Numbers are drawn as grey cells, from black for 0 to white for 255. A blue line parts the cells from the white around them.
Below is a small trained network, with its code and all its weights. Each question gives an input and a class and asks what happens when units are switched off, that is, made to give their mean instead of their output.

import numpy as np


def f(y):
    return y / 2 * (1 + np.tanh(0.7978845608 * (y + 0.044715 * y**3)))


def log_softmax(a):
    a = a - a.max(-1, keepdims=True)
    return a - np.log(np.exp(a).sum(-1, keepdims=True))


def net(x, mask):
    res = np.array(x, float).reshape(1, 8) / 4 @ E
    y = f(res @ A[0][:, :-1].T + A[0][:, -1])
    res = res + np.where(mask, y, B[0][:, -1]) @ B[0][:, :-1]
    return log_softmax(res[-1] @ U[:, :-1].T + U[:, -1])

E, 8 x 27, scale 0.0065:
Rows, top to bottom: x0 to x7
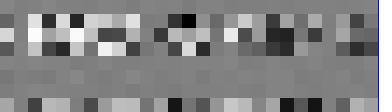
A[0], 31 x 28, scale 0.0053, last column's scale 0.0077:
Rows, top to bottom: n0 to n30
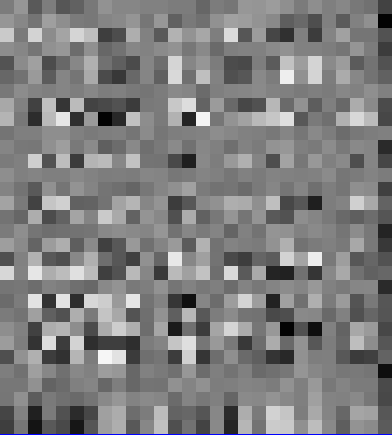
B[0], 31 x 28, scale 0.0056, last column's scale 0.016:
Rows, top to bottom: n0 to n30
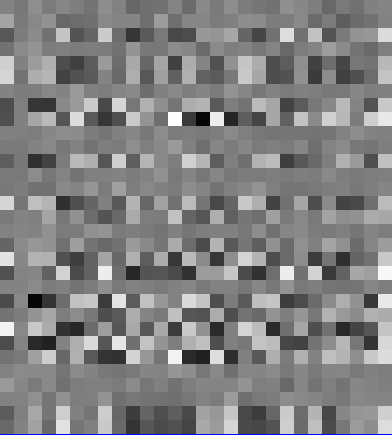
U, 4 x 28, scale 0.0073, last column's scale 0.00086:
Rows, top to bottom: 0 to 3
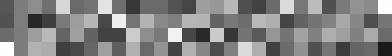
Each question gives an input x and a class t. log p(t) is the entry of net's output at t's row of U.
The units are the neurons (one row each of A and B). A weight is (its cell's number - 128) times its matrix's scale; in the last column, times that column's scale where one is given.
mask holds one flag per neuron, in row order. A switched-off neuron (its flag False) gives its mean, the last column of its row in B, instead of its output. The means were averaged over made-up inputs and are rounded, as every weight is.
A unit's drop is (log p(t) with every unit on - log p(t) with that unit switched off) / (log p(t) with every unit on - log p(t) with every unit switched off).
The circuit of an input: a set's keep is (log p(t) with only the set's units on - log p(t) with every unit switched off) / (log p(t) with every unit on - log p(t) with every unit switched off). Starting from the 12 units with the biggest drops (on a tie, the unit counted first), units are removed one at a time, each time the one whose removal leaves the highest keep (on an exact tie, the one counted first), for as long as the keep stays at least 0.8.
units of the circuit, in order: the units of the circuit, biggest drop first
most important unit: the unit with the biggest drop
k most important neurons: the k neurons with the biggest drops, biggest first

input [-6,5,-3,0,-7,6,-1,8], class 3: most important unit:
n23
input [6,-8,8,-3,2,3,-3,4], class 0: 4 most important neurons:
(n19 n2 n21 n11)
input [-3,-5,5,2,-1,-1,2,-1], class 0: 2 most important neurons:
(n19 n21)
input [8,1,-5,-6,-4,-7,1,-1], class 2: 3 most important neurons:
(n8 n19 n2)
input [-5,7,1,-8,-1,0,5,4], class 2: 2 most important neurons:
(n8 n24)
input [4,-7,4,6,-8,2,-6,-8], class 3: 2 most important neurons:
(n18 n4)
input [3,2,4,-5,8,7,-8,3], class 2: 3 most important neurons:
(n8 n30 n29)
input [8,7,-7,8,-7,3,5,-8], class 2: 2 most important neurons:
(n25 n19)
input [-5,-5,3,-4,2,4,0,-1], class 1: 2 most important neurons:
(n24 n25)
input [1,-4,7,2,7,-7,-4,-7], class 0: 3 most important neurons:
(n19 n2 n23)
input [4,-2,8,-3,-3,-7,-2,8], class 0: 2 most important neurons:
(n19 n2)
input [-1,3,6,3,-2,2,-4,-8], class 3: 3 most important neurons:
(n18 n4 n5)
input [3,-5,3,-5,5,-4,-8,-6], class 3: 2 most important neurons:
(n5 n18)
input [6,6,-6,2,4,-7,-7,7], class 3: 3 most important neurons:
(n23 n19 n14)
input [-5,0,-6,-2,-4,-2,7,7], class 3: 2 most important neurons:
(n23 n14)
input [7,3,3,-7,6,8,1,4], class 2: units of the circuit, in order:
(n8)
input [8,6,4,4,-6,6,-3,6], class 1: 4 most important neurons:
(n21 n11 n18 n5)
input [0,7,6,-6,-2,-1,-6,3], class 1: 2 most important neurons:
(n21 n11)
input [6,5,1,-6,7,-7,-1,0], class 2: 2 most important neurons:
(n8 n24)
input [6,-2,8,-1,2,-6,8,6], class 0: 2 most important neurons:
(n19 n2)
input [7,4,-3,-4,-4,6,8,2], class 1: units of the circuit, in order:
(n21)
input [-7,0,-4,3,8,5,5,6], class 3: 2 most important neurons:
(n23 n19)
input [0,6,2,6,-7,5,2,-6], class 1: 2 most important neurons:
(n21 n8)
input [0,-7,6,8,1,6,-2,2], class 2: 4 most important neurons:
(n25 n21 n22 n15)
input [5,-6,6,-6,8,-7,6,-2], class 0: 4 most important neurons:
(n19 n2 n21 n25)
